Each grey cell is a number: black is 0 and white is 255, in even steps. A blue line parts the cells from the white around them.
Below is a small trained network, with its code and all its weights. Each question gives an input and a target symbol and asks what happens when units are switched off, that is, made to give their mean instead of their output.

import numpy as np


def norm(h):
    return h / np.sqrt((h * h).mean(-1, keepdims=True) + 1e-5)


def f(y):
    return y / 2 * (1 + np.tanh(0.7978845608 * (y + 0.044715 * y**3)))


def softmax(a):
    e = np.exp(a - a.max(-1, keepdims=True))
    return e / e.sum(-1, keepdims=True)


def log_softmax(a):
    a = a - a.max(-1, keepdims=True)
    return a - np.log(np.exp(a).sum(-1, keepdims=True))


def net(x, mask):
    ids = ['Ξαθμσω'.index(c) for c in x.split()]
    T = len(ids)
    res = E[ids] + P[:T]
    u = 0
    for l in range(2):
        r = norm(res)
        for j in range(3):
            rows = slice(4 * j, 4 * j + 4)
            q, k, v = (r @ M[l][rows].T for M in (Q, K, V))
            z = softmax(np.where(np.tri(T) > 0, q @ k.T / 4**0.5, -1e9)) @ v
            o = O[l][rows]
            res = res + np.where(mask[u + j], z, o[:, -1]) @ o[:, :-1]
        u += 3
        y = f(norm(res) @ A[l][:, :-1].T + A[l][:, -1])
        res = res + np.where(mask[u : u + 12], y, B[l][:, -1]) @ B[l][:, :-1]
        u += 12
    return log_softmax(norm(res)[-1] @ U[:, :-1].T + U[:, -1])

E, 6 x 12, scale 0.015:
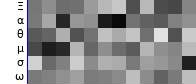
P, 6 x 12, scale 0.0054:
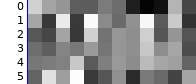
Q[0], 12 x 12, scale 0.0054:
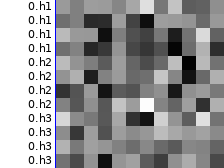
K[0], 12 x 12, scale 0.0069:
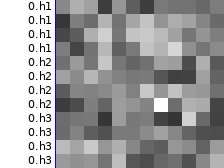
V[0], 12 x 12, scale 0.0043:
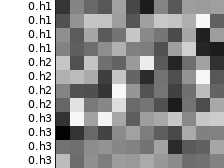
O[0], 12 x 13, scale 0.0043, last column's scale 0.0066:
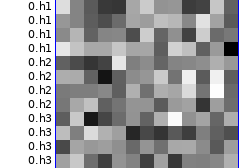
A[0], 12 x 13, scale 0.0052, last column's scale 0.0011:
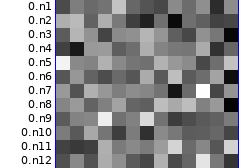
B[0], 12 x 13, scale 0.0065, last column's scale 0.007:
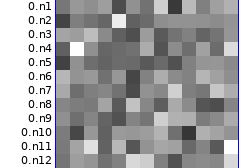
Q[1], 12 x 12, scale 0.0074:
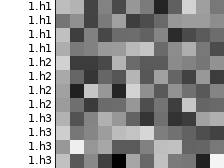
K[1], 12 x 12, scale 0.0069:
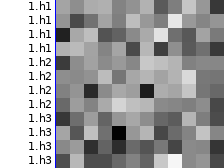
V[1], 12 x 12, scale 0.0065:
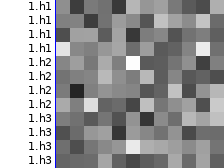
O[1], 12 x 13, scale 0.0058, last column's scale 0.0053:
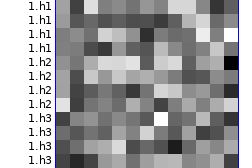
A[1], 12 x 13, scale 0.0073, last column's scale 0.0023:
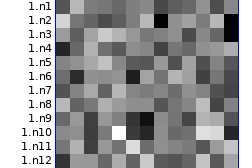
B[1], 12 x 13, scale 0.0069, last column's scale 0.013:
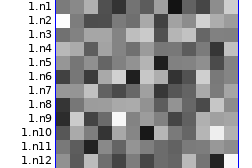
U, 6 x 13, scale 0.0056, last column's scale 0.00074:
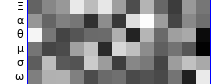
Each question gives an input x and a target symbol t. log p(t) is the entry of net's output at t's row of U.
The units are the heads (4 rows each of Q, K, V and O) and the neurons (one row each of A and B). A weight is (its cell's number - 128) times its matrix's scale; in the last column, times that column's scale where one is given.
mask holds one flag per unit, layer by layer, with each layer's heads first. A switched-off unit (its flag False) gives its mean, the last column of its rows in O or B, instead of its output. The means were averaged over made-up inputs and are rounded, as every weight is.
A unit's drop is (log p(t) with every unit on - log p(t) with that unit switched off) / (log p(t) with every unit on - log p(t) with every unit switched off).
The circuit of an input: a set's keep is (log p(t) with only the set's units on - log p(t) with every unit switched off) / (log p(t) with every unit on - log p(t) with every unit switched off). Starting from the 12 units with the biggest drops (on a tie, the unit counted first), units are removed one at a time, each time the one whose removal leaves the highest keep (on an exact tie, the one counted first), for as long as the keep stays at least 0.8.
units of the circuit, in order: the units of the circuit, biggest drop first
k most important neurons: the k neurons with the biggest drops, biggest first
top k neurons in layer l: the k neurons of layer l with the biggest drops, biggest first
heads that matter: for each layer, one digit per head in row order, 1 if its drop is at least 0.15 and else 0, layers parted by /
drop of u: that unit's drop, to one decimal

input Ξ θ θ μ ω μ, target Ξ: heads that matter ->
000 / 010
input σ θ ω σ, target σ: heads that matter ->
000 / 100
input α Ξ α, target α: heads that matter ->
110 / 101
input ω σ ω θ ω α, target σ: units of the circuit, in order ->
0.n2, 1.n10
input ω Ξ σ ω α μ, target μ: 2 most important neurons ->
1.n6, 0.n12
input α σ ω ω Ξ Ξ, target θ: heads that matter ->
100 / 000
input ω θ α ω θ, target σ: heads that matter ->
111 / 111
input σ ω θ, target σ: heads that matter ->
100 / 101
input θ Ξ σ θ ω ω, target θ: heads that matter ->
100 / 010
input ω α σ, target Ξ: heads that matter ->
110 / 010
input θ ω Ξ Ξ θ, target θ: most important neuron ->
1.n2
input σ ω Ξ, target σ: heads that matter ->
100 / 000
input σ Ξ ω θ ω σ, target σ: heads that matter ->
100 / 100
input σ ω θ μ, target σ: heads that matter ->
100 / 000
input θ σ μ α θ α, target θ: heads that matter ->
100 / 110
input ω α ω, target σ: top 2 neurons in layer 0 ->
0.n4, 0.n12
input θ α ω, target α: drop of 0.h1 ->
0.8
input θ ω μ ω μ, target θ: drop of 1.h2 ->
1.2
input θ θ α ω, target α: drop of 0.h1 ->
0.9
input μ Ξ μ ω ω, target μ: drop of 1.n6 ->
0.1
